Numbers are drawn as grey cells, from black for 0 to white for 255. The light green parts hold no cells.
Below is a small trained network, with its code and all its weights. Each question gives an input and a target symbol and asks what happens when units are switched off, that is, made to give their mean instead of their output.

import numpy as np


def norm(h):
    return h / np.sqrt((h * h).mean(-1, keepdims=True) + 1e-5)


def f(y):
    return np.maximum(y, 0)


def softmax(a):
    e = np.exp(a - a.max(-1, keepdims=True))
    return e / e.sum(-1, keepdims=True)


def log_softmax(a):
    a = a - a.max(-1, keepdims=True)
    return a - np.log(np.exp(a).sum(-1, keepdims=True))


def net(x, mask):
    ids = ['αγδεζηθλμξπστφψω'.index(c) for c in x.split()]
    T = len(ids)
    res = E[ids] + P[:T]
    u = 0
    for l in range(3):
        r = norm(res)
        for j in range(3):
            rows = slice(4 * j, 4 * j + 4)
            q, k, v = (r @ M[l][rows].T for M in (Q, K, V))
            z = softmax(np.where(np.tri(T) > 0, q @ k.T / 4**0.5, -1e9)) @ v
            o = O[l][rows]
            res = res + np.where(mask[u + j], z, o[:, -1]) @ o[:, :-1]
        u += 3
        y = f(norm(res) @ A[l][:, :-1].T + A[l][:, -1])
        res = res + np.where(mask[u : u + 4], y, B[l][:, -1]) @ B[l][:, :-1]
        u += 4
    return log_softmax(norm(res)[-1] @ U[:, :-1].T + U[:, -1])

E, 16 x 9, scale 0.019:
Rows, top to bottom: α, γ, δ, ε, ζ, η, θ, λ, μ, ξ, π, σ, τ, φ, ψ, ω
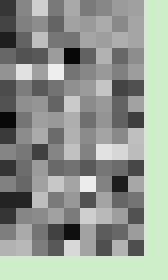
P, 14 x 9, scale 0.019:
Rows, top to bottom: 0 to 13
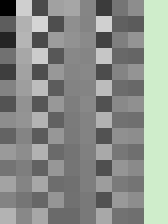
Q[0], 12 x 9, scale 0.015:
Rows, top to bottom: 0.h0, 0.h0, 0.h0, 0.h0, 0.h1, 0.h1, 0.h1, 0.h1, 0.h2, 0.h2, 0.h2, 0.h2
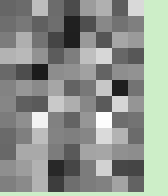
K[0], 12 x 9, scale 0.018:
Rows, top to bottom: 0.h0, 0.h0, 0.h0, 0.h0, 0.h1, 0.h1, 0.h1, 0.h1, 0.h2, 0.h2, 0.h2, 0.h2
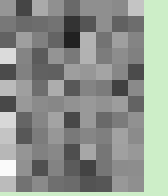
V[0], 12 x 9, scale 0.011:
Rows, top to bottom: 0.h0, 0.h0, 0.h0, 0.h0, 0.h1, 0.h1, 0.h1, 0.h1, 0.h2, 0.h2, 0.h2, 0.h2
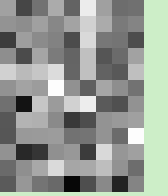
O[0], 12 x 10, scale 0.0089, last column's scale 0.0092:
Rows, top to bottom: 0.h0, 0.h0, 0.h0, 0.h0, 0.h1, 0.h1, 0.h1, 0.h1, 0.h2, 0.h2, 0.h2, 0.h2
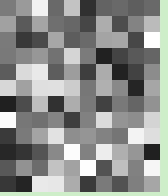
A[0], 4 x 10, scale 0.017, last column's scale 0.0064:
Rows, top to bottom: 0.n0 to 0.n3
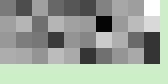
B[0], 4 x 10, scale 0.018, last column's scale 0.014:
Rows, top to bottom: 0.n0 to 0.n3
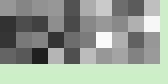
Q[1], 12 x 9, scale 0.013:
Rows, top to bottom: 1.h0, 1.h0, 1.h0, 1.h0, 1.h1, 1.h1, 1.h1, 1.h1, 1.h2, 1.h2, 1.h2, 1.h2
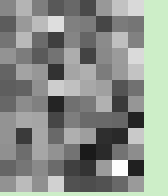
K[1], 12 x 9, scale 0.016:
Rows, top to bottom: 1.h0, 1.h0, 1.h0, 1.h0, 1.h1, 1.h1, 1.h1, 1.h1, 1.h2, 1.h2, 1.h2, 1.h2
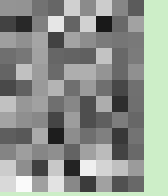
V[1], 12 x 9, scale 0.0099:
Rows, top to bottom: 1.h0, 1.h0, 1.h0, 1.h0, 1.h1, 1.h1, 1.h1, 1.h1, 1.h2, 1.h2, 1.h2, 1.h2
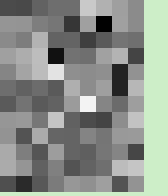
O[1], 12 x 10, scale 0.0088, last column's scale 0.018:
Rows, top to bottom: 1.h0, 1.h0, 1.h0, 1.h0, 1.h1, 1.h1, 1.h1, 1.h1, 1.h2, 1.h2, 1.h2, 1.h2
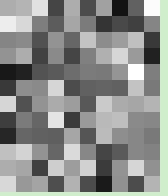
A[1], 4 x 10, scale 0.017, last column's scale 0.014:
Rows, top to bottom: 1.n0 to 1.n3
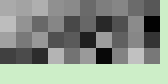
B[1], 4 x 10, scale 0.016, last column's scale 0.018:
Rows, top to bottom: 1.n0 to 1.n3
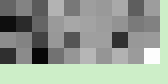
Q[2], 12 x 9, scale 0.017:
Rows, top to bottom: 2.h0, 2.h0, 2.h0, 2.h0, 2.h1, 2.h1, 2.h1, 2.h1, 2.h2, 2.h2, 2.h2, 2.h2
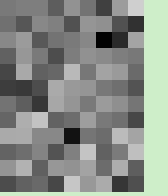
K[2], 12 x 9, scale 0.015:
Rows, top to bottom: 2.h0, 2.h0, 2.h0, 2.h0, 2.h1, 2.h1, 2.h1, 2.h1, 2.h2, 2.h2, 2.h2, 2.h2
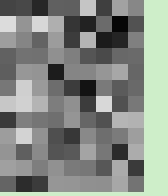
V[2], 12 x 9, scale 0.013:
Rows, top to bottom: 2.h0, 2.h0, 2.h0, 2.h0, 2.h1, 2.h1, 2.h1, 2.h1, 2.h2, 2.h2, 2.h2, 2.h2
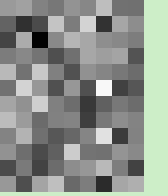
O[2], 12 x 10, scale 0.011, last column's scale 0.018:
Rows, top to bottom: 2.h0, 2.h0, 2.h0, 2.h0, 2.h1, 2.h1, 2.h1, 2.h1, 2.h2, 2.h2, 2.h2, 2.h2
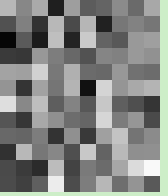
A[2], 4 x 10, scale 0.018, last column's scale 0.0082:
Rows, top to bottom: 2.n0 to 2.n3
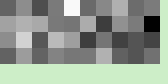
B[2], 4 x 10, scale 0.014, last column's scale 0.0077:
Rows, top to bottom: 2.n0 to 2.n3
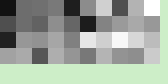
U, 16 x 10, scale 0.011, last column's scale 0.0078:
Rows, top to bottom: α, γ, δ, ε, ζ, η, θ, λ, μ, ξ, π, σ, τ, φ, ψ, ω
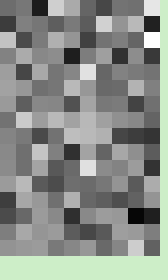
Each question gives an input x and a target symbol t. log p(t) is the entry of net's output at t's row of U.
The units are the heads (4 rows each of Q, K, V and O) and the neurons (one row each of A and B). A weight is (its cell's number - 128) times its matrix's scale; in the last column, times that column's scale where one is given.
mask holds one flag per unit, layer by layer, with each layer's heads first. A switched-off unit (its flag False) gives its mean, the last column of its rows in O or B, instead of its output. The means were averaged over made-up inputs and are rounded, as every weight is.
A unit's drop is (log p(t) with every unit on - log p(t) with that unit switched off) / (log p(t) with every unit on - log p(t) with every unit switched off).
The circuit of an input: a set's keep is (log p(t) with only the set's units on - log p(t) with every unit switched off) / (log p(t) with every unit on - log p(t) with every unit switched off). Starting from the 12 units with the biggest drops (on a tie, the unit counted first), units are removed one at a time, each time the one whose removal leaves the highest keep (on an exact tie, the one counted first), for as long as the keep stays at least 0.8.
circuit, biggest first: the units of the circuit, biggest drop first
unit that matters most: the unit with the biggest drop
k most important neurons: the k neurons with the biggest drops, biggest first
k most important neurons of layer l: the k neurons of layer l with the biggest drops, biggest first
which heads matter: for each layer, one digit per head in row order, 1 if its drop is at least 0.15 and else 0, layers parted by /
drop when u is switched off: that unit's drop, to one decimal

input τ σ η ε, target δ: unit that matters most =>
0.h2
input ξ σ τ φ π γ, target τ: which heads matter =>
110 / 000 / 000
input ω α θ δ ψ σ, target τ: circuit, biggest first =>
0.h1, 0.h0
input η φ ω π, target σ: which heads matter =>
001 / 000 / 000
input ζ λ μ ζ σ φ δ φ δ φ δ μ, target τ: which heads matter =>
010 / 000 / 000
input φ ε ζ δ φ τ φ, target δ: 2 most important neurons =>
1.n3, 0.n3
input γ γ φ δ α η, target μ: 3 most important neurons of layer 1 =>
1.n3, 1.n2, 1.n0
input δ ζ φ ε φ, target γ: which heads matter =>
111 / 110 / 110
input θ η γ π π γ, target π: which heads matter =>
110 / 000 / 110
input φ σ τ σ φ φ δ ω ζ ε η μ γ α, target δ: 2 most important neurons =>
0.n3, 1.n3
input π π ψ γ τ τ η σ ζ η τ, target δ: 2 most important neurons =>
0.n0, 1.n3
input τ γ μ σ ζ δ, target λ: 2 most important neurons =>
0.n3, 2.n2
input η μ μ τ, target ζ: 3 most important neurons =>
1.n3, 0.n0, 2.n0
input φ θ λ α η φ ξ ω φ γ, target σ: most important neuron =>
1.n3
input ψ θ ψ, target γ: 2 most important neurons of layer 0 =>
0.n0, 0.n1
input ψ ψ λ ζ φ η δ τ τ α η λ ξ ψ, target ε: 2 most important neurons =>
1.n3, 0.n0
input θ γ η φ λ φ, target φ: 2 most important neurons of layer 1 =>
1.n3, 1.n0
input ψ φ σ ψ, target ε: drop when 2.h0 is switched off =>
0.2
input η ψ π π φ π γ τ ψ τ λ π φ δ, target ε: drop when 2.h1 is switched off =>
0.2
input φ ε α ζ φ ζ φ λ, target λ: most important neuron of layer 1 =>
1.n3
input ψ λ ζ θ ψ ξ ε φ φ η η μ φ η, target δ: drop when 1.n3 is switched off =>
0.3
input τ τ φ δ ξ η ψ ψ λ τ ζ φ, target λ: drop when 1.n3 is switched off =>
0.1
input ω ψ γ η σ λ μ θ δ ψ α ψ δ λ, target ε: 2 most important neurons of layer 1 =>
1.n3, 1.n2
